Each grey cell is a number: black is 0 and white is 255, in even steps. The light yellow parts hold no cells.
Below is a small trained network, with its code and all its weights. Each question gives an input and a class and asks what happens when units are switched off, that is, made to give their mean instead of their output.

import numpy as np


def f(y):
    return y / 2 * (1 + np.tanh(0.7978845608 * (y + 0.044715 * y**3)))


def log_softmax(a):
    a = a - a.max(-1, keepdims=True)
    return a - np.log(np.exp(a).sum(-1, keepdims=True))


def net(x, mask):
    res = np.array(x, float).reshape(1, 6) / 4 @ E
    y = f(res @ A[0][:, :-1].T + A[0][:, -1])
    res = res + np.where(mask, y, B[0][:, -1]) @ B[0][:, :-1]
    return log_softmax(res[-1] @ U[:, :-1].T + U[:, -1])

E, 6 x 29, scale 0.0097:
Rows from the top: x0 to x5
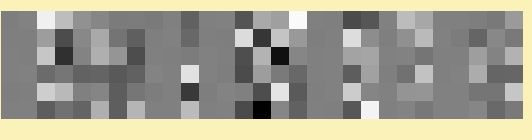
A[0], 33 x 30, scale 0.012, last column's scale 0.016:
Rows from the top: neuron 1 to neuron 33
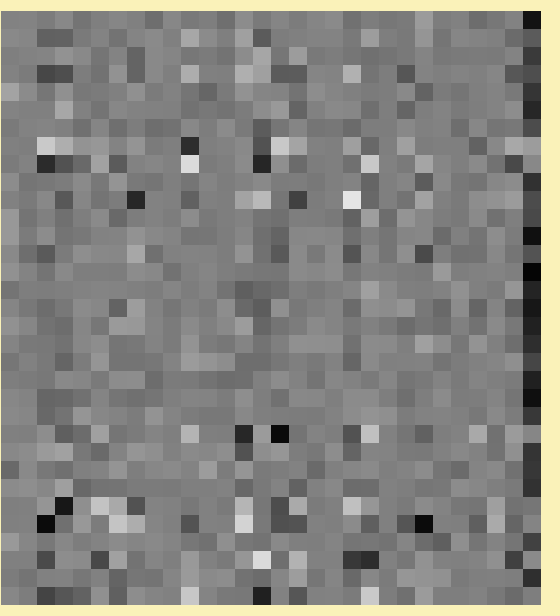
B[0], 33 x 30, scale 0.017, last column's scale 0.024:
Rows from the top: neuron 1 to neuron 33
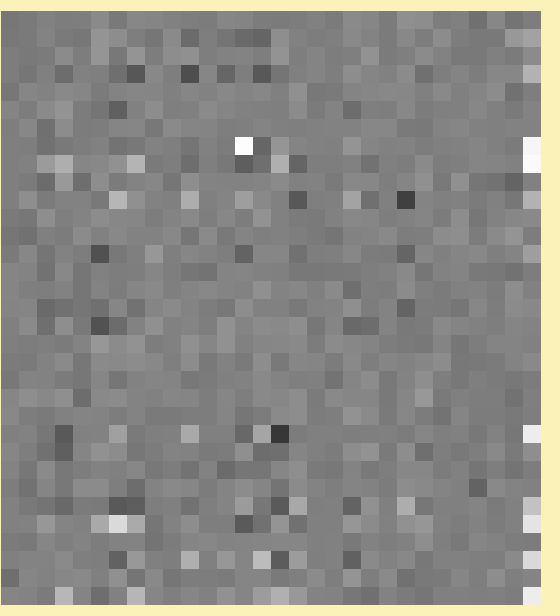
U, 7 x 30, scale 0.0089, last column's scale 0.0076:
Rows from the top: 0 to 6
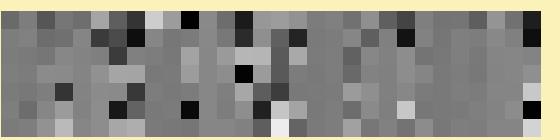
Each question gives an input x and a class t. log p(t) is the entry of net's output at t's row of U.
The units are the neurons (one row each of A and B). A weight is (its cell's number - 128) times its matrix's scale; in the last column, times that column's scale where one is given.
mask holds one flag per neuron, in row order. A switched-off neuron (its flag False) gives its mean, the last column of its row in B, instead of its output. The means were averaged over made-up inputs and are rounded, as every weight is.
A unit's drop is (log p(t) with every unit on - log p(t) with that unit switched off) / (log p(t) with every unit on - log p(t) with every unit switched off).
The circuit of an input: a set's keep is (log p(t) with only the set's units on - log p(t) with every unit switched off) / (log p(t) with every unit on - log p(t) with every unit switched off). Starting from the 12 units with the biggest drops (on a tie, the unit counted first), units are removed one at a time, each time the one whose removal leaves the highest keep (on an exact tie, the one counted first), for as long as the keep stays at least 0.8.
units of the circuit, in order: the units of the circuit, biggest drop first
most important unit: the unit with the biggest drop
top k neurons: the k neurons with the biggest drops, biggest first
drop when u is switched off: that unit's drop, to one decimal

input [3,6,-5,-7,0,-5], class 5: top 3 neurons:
[neuron 24; neuron 8; neuron 9]
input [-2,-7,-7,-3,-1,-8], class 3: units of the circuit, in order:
[neuron 29; neuron 31]
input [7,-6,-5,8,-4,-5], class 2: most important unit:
neuron 31
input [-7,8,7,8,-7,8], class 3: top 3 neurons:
[neuron 24; neuron 8; neuron 28]
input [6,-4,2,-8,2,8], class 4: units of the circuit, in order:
[neuron 33; neuron 9]
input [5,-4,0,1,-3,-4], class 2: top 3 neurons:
[neuron 29; neuron 31; neuron 9]
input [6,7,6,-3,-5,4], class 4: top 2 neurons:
[neuron 33; neuron 31]
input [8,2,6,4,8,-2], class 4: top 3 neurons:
[neuron 9; neuron 33; neuron 11]
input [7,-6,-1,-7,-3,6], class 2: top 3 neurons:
[neuron 29; neuron 9; neuron 4]
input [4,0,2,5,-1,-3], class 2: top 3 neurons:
[neuron 29; neuron 9; neuron 31]
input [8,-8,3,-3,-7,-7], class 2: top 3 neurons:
[neuron 31; neuron 29; neuron 9]
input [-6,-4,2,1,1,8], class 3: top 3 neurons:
[neuron 24; neuron 8; neuron 11]
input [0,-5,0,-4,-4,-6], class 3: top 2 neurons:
[neuron 29; neuron 8]
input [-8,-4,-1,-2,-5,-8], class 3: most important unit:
neuron 29
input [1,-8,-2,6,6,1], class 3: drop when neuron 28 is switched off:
0.1
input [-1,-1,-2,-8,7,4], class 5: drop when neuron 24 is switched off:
0.2
